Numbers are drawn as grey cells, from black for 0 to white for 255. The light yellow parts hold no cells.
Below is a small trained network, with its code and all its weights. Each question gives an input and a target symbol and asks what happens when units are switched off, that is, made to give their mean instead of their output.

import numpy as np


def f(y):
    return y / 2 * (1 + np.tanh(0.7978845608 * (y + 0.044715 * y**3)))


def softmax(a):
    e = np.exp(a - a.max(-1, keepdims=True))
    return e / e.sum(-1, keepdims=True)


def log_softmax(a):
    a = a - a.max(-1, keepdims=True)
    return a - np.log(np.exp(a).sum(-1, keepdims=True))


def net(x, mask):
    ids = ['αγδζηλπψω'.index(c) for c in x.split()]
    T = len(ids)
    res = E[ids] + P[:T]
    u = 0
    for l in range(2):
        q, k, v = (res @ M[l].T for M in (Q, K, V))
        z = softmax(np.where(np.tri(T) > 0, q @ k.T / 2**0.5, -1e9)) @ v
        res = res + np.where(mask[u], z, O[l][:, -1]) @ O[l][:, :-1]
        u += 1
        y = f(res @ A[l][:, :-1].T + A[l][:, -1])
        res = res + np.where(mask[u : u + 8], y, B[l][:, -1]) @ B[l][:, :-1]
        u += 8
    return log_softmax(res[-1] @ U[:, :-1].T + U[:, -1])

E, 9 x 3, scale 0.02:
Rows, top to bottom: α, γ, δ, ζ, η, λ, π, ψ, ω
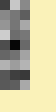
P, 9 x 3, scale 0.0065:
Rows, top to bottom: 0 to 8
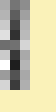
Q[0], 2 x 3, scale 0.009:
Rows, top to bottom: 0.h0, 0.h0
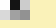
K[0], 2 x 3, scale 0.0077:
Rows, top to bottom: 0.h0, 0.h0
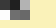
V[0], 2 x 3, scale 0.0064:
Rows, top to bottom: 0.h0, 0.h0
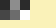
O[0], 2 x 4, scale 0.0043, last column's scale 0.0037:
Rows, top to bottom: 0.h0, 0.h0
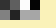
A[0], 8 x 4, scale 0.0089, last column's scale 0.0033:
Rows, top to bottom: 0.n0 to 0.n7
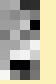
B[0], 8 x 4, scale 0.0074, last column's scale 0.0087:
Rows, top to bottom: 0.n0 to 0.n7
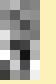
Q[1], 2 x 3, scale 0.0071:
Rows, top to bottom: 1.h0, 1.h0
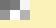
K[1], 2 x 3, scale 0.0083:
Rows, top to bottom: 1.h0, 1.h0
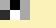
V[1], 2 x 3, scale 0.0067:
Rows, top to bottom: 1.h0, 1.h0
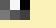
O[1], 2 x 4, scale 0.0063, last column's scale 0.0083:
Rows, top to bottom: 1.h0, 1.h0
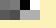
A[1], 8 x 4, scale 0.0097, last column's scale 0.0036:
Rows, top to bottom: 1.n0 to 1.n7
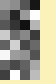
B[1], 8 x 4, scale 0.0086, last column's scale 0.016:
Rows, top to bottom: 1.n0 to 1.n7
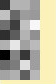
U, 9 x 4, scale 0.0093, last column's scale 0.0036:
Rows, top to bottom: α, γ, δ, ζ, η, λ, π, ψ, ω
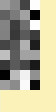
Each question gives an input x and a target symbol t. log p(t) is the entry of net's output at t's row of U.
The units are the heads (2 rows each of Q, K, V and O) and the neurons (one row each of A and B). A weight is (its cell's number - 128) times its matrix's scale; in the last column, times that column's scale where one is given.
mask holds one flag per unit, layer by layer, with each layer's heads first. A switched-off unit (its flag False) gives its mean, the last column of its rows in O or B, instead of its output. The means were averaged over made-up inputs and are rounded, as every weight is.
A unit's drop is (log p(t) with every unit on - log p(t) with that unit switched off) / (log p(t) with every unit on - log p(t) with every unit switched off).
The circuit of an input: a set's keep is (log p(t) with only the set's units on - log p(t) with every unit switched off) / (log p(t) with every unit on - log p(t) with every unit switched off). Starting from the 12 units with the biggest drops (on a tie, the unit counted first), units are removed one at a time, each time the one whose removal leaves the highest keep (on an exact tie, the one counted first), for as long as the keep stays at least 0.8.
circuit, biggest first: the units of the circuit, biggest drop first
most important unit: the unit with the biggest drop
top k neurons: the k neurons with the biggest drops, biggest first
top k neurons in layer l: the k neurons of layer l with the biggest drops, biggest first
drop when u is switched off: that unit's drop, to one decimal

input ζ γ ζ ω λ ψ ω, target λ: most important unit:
1.n1
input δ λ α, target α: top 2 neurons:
(1.n2 0.n5)
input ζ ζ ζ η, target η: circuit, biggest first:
(1.n2 1.n6)
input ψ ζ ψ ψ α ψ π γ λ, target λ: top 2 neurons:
(0.n6 1.n1)
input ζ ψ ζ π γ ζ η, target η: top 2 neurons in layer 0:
(0.n6 0.n5)
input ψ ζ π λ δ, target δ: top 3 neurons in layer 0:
(0.n5 0.n6 0.n4)
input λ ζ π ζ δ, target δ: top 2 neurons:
(1.n4 0.n6)
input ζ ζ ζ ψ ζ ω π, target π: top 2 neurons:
(1.n5 0.n5)
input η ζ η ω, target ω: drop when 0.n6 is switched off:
0.2
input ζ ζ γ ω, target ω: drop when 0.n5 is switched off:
0.3
